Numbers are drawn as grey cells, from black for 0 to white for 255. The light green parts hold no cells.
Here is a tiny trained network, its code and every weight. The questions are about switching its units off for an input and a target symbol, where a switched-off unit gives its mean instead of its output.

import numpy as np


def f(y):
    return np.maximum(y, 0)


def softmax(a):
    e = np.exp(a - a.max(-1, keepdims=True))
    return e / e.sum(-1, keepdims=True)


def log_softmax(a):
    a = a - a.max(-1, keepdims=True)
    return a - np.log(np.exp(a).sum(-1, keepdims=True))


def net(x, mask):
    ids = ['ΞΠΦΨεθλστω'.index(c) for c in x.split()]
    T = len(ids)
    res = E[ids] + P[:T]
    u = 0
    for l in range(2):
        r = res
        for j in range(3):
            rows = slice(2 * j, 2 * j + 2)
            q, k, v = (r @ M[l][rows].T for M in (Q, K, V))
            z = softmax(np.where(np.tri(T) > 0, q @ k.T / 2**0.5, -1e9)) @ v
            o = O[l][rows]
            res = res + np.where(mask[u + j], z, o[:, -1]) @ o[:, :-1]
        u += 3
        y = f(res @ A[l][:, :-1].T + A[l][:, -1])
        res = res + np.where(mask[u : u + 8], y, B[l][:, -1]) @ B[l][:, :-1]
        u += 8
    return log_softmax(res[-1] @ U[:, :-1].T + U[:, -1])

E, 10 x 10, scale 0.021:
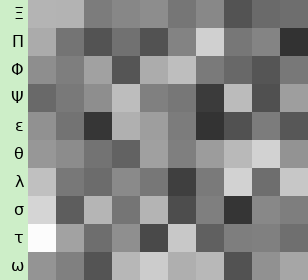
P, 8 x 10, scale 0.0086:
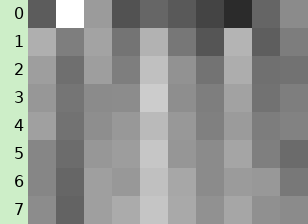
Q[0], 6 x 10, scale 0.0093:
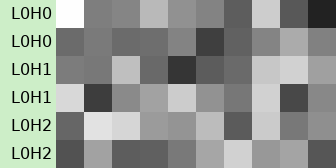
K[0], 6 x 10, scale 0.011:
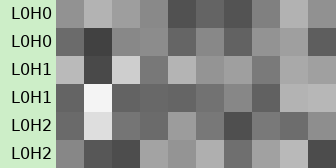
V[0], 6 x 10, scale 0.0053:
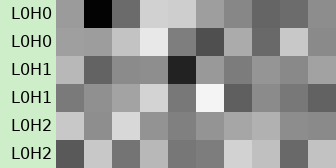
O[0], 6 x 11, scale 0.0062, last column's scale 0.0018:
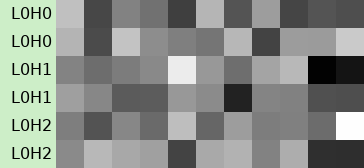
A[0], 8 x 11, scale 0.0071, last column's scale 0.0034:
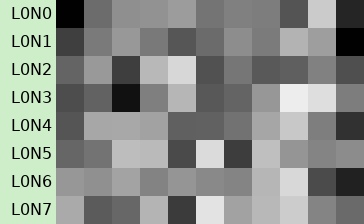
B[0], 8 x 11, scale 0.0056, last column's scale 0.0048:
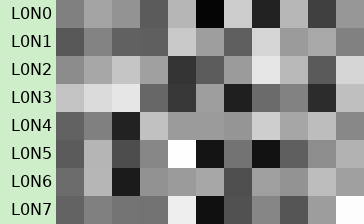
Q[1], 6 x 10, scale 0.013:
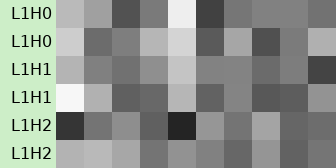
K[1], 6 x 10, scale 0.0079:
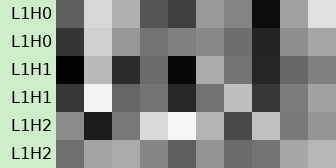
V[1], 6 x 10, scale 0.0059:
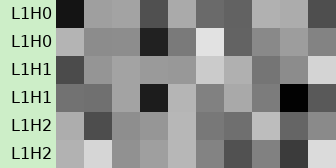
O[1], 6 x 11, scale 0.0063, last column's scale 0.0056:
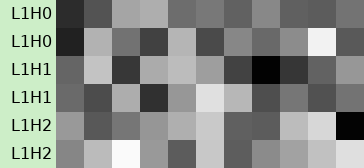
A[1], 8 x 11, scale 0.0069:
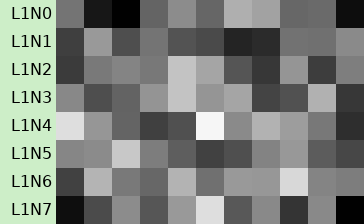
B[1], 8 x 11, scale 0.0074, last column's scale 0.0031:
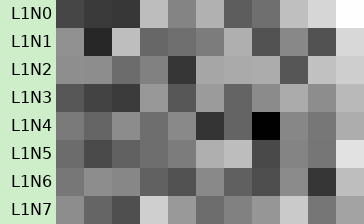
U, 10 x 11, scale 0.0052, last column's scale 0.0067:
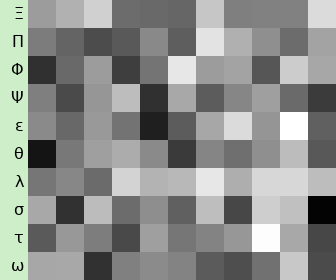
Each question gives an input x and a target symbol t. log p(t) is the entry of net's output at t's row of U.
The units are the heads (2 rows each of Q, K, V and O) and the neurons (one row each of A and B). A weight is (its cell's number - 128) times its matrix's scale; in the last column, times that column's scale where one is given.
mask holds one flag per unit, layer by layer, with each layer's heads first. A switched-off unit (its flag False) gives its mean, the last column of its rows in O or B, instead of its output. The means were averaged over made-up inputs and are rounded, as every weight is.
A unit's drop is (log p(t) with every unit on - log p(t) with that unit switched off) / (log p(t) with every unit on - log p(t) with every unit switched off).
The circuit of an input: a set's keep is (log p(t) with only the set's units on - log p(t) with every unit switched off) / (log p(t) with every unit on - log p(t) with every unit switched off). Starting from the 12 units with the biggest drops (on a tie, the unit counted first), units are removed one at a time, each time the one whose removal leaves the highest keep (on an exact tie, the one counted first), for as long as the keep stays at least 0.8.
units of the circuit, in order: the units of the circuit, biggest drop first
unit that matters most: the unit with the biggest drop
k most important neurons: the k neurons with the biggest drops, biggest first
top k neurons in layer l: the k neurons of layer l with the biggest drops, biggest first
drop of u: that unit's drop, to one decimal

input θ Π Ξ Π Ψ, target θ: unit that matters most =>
L1H0
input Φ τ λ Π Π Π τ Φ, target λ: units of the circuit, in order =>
(L1N7 L1H0 L1H1 L1H2)
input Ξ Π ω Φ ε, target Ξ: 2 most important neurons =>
(L0N3 L1N0)
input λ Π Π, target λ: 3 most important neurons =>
(L1N0 L0N3 L0N4)
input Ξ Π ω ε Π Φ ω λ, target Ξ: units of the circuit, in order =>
(L0N3 L1N0 L0H0)
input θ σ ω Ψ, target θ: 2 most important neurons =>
(L0N5 L0N0)
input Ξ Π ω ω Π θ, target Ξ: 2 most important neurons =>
(L0N3 L1N0)
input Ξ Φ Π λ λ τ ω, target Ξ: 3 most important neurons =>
(L0N3 L1N0 L0N2)
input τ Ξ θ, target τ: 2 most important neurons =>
(L0N6 L1N6)
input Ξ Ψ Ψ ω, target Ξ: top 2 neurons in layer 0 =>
(L0N3 L0N2)
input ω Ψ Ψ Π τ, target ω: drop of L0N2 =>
0.1
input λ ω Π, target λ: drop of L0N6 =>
0.0
